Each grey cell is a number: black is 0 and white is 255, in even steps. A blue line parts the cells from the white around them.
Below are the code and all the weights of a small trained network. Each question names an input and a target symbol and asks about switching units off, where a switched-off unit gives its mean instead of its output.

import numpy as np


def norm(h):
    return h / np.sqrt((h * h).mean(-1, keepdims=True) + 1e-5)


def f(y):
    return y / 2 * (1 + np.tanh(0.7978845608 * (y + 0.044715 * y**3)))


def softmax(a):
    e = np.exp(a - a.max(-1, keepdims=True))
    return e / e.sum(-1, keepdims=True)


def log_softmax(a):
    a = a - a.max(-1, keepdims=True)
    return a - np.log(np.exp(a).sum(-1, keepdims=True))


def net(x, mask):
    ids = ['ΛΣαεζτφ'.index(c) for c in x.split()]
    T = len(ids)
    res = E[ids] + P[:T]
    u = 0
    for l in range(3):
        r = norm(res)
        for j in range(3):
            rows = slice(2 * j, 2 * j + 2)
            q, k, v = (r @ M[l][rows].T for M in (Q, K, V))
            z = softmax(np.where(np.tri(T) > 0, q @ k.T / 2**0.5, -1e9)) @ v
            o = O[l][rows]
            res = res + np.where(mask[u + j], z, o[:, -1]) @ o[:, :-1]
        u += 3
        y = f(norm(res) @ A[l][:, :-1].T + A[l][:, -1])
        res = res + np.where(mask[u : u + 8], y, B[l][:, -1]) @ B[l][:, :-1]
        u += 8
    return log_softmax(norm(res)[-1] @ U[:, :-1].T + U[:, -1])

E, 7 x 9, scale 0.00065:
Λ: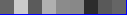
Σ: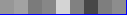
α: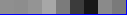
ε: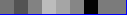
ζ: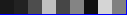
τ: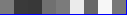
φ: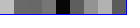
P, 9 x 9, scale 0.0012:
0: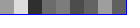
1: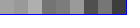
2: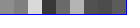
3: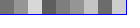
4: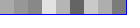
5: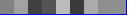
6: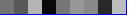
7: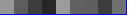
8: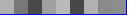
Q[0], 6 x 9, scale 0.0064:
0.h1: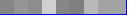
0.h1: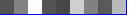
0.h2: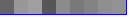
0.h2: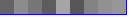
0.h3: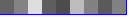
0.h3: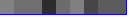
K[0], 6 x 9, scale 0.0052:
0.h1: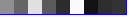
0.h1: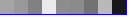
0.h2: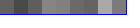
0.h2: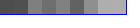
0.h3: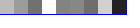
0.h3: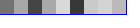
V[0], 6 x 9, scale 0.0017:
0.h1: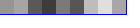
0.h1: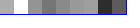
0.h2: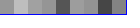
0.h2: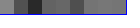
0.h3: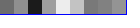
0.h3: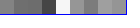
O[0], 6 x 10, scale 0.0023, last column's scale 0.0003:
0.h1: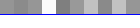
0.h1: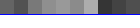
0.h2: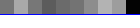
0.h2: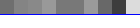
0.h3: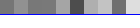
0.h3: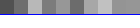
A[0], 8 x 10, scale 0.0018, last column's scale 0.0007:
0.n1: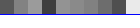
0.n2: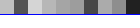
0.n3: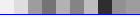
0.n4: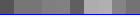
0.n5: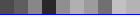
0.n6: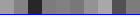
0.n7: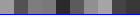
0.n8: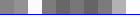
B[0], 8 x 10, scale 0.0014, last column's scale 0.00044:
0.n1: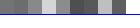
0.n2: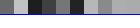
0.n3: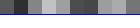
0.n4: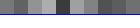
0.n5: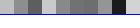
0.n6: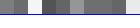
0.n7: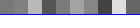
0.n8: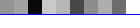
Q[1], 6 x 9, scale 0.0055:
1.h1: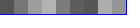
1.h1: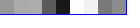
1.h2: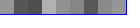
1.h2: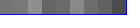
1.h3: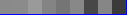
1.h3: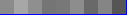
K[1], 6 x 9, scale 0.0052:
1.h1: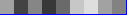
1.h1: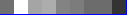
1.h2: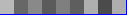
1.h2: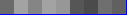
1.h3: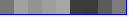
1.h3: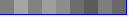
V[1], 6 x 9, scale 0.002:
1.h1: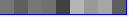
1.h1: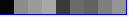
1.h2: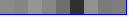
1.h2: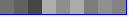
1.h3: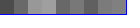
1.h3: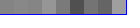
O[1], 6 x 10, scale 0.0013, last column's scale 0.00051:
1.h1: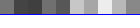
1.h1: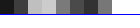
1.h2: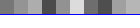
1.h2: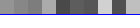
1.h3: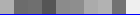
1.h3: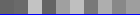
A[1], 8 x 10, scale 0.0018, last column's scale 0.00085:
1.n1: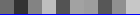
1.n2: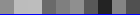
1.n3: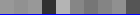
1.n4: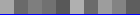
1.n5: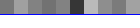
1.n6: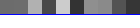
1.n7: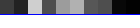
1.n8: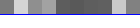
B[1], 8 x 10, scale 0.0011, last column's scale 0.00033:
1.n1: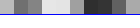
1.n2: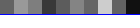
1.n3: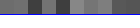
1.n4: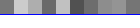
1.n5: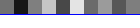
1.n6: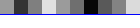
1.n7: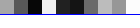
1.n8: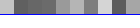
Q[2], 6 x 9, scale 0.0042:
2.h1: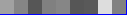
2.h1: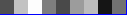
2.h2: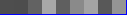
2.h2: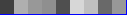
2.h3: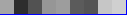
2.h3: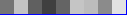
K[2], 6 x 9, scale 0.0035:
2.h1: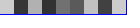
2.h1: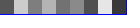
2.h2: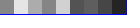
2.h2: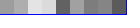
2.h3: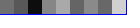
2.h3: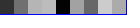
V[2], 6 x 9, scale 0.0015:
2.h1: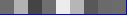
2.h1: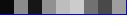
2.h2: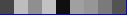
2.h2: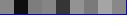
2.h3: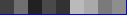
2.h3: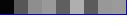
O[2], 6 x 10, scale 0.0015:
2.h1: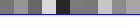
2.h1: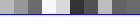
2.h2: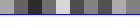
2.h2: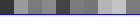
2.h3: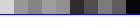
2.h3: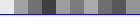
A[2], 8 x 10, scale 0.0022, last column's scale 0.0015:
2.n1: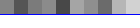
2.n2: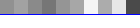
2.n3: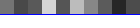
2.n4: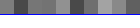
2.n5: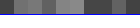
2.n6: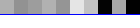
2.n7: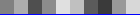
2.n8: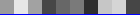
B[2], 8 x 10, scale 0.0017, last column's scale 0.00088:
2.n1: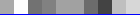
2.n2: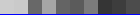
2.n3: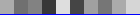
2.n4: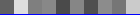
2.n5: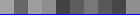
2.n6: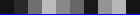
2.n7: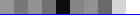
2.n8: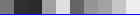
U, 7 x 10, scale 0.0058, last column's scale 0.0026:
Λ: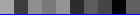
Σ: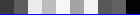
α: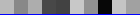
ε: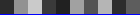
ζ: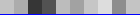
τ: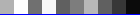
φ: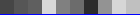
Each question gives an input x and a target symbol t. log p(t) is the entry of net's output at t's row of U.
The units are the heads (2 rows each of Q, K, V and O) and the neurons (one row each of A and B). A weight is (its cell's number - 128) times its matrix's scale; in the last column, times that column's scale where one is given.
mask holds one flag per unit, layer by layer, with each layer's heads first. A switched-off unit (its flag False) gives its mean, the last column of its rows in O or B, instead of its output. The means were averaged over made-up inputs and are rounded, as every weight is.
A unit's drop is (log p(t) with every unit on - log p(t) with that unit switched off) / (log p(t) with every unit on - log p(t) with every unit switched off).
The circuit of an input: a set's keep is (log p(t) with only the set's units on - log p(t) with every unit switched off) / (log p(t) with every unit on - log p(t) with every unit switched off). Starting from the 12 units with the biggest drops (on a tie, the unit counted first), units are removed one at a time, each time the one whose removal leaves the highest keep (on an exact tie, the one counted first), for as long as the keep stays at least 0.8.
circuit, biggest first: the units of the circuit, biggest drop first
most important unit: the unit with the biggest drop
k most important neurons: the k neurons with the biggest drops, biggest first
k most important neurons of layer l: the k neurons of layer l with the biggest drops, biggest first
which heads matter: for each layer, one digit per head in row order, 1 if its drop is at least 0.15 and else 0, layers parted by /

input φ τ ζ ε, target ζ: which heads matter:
100 / 100 / 000
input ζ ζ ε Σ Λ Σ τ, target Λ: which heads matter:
101 / 100 / 000
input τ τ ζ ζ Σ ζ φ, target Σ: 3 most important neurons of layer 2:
2.n7; 2.n6; 2.n5
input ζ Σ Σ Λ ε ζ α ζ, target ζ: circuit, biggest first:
0.h1; 0.n3; 2.n6; 0.h3
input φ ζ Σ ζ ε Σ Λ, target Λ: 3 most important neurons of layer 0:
0.n5; 0.n8; 0.n3
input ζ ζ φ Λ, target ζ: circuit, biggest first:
0.h1; 2.n8
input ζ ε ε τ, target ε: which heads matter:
100 / 000 / 000
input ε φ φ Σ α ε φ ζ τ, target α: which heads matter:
000 / 000 / 000
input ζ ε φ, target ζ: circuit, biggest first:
0.h1; 2.n8; 0.n8; 2.n7
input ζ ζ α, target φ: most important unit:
2.n8
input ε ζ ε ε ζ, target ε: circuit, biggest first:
0.h1; 2.n8
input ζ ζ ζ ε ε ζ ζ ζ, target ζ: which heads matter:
100 / 000 / 001
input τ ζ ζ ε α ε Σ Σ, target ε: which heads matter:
001 / 000 / 001
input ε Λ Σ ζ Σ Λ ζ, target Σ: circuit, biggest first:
0.h3; 0.h1; 2.n7
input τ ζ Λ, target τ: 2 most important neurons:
2.n2; 2.n3
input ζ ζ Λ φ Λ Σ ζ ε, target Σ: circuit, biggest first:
0.h1; 0.h3
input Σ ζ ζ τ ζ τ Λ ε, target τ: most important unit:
0.h1
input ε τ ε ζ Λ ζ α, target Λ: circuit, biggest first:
0.h1; 0.n5; 0.h3; 0.n8
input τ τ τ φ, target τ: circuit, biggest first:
2.n2; 0.n8
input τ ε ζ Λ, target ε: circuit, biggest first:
0.h1; 2.n3
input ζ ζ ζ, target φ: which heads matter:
000 / 100 / 000
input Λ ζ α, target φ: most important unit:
1.h1
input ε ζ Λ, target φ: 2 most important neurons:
0.n5; 1.n7
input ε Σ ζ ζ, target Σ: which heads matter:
100 / 000 / 010
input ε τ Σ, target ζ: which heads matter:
000 / 100 / 000
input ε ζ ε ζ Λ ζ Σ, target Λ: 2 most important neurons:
0.n5; 2.n8
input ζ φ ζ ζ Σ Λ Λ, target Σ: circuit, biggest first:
0.h3; 0.h1; 0.n5
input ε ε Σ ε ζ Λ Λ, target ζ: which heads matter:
100 / 000 / 000
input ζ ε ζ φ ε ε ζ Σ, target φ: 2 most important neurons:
1.n6; 0.n3
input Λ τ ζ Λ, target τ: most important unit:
2.n2
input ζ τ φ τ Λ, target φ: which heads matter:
001 / 000 / 000
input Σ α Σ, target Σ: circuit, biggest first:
0.h1; 0.h3
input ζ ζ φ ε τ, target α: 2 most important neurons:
2.n7; 2.n8
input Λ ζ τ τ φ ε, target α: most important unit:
2.h1
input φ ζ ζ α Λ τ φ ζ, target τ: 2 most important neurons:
2.n2; 1.n6
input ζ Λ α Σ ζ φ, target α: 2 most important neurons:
2.n1; 2.n8
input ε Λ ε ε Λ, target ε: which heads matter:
110 / 000 / 000
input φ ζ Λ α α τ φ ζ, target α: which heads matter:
100 / 000 / 100
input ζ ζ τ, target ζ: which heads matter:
000 / 000 / 000
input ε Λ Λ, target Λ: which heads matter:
100 / 100 / 010
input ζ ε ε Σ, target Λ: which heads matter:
100 / 100 / 000
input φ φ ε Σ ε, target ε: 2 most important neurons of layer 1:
1.n1; 1.n2
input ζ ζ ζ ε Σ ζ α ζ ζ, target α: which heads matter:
001 / 000 / 000
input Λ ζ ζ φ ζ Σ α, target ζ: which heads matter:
100 / 000 / 000
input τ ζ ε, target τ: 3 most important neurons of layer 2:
2.n2; 2.n3; 2.n8
